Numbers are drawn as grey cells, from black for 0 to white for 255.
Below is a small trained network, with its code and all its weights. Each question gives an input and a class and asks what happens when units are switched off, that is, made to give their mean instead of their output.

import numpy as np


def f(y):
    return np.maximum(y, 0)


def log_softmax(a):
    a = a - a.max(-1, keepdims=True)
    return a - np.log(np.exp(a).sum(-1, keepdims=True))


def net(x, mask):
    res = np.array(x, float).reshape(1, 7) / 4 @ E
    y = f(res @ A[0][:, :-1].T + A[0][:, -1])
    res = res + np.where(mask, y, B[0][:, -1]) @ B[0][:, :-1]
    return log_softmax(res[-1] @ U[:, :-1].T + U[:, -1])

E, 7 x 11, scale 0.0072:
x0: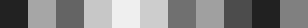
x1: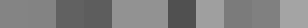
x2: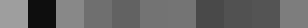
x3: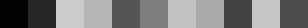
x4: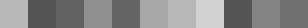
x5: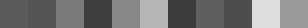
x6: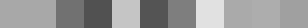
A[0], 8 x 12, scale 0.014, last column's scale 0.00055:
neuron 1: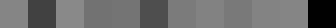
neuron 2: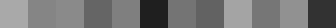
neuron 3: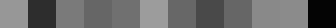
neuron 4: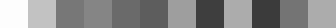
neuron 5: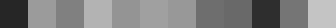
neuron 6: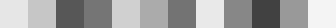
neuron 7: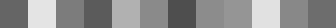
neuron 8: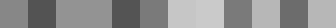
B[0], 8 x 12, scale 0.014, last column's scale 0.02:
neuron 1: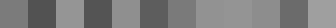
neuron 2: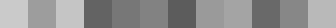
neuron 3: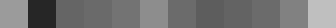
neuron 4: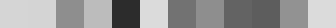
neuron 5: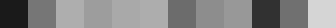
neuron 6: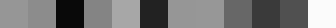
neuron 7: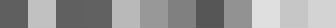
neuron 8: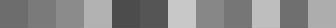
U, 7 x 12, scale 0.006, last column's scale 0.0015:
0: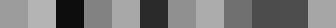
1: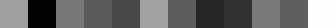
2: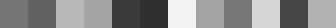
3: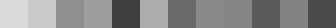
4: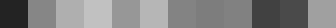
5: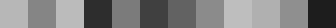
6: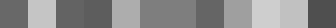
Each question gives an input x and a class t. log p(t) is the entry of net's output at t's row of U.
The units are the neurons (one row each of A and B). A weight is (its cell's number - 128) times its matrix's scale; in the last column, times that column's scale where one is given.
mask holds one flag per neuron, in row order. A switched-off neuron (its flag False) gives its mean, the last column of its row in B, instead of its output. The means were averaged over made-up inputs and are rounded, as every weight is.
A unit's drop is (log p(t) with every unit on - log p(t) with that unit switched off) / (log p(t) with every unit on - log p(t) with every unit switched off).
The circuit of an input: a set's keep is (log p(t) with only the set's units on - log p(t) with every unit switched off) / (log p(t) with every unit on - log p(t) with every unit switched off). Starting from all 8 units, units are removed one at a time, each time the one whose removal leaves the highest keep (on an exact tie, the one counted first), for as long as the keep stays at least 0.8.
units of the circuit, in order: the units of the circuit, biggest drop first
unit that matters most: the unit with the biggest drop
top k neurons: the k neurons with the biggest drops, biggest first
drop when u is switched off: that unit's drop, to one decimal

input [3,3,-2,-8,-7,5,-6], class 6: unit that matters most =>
neuron 7
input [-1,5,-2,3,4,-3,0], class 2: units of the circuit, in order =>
neuron 8; neuron 6
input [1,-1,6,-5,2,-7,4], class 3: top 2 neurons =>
neuron 4; neuron 2
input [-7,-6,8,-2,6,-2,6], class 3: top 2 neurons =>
neuron 4; neuron 2
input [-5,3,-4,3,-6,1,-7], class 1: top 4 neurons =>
neuron 6; neuron 7; neuron 4; neuron 5
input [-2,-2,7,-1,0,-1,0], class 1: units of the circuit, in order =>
neuron 3; neuron 6
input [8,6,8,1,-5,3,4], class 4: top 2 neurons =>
neuron 5; neuron 6
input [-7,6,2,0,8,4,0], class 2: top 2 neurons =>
neuron 8; neuron 4
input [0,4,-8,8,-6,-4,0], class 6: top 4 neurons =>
neuron 7; neuron 4; neuron 3; neuron 6
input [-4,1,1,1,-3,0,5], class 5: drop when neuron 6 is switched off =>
0.2
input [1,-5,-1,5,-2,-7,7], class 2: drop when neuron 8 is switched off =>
0.2
